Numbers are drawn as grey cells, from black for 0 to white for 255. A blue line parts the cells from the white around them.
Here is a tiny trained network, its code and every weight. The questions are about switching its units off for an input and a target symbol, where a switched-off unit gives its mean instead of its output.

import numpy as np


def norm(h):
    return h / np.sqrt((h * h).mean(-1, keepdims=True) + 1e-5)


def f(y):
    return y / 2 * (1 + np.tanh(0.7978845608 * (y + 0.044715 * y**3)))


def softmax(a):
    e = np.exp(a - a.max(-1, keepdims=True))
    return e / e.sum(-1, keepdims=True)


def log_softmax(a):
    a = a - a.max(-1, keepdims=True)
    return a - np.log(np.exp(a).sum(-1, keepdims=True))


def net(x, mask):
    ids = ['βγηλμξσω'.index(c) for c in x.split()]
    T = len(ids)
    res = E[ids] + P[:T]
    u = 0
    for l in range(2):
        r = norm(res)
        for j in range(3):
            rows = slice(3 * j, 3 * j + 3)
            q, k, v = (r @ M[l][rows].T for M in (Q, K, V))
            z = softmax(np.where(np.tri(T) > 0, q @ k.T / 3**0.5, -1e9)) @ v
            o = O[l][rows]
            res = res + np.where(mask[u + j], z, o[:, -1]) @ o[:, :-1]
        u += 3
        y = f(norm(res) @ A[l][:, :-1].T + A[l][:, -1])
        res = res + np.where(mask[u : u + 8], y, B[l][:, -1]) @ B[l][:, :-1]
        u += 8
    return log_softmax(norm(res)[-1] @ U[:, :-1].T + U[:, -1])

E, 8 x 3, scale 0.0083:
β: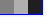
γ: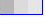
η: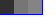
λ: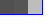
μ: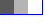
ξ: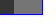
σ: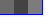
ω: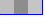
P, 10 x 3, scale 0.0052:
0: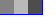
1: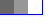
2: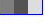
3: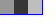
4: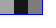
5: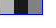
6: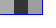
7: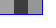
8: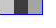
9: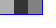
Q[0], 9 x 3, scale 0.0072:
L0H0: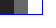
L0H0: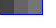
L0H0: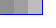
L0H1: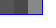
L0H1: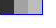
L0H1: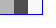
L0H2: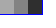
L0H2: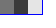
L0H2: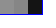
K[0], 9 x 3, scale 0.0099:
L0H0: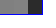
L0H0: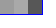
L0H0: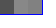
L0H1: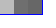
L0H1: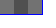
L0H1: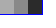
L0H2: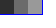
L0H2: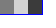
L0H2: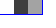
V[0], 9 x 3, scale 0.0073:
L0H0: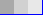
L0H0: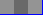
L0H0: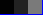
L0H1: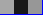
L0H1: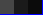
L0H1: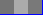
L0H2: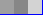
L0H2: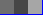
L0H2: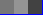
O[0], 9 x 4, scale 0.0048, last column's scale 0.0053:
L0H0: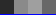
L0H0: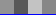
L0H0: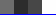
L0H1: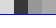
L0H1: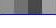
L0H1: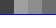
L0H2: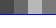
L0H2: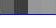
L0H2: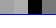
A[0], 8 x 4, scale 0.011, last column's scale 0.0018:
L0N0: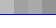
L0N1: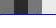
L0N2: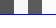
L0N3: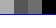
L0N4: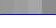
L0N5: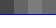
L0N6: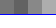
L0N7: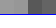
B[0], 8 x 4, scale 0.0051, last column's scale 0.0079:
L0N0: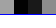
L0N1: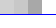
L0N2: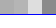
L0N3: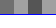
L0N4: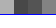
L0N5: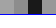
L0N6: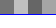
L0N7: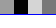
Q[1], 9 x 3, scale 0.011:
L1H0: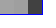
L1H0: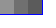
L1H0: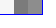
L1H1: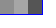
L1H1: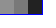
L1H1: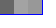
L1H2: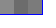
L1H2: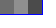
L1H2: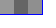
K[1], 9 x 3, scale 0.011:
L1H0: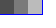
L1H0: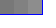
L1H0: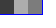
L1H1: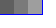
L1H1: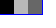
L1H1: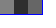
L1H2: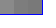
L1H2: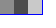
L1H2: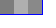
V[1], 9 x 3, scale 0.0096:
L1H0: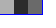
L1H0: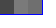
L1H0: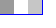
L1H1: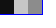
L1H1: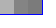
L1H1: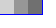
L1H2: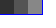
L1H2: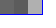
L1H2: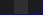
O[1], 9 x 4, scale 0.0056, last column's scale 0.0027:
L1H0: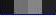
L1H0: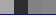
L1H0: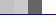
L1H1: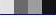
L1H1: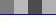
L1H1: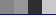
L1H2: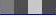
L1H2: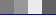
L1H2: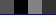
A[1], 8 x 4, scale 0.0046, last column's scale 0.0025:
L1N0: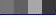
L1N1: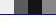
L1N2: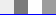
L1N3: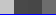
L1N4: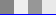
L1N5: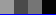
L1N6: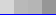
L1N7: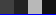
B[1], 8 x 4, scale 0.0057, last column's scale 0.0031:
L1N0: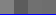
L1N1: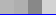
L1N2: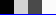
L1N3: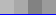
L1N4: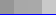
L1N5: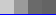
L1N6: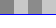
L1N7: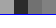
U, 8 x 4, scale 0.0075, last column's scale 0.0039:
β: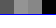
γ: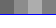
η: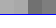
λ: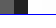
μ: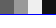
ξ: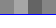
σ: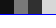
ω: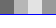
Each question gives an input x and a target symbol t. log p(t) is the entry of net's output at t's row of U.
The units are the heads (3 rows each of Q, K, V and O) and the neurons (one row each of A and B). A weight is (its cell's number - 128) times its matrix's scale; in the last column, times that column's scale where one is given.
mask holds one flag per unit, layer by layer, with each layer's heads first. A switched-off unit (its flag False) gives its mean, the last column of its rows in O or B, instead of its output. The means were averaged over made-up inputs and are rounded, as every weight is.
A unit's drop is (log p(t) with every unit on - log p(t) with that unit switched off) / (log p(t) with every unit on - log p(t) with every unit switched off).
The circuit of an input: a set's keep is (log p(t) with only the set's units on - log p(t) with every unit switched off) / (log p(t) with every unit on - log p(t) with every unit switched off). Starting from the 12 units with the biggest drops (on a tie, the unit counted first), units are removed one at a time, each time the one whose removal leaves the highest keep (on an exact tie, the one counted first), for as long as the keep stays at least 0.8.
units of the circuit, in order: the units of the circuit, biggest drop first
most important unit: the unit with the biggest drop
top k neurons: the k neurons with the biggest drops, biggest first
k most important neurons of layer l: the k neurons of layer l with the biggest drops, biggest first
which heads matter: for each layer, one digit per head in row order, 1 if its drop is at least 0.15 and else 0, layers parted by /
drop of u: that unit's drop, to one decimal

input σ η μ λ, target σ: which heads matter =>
110 / 110
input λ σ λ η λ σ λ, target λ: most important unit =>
L0H2
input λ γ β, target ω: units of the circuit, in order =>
(L0H0, L0H2, L1H1)
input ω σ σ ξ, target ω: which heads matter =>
001 / 000
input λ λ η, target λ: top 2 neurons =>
(L0N2, L0N5)
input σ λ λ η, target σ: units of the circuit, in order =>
(L0H0, L1H0)
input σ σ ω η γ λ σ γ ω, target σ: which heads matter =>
000 / 110
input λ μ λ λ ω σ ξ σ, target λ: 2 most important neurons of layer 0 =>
(L0N2, L0N5)
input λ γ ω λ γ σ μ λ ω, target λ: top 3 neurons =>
(L0N2, L0N5, L0N1)
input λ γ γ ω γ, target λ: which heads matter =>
111 / 001
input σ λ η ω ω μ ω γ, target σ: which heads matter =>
100 / 110
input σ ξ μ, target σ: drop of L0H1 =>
0.2
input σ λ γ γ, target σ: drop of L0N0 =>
0.1
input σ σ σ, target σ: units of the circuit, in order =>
(L1H1)
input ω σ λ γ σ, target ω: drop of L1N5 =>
0.0
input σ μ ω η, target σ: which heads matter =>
100 / 100
